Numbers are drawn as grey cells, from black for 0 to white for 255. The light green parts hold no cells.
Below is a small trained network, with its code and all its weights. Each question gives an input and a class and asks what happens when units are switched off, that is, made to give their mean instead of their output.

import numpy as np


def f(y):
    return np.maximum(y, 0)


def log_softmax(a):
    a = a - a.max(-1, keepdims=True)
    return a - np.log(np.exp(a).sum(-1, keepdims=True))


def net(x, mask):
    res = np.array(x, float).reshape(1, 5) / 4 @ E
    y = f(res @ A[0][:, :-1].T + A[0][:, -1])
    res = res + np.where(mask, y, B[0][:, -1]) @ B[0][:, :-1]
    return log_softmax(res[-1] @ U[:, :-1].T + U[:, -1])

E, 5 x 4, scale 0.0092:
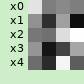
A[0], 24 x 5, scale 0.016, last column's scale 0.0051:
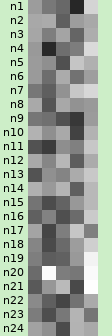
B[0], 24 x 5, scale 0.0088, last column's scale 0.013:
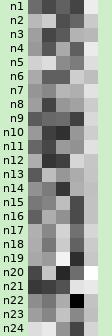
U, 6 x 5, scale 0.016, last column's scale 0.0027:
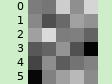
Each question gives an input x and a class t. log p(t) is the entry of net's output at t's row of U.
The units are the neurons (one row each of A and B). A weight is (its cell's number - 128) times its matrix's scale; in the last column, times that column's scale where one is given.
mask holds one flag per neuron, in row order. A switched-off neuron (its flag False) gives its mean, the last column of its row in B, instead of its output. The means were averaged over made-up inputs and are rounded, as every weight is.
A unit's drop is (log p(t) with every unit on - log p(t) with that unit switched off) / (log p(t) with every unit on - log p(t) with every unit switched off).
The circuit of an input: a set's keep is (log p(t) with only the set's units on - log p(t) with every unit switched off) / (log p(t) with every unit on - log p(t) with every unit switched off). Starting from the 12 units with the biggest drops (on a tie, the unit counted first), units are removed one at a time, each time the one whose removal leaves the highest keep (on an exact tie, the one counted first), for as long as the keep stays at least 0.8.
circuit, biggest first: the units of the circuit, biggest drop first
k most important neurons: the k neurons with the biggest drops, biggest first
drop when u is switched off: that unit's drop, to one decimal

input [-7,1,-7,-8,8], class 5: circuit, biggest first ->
n21
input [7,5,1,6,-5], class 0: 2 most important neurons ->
n20, n4
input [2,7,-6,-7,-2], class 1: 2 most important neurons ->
n10, n12
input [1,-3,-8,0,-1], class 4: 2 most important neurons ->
n1, n9
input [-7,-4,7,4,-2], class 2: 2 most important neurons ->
n5, n24
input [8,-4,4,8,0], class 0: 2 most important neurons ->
n20, n17
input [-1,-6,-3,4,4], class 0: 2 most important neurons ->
n20, n2
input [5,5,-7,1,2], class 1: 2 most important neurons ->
n10, n12
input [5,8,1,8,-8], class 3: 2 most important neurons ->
n22, n1
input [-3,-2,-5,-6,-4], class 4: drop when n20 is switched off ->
0.1
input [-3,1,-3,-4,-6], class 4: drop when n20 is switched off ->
0.2
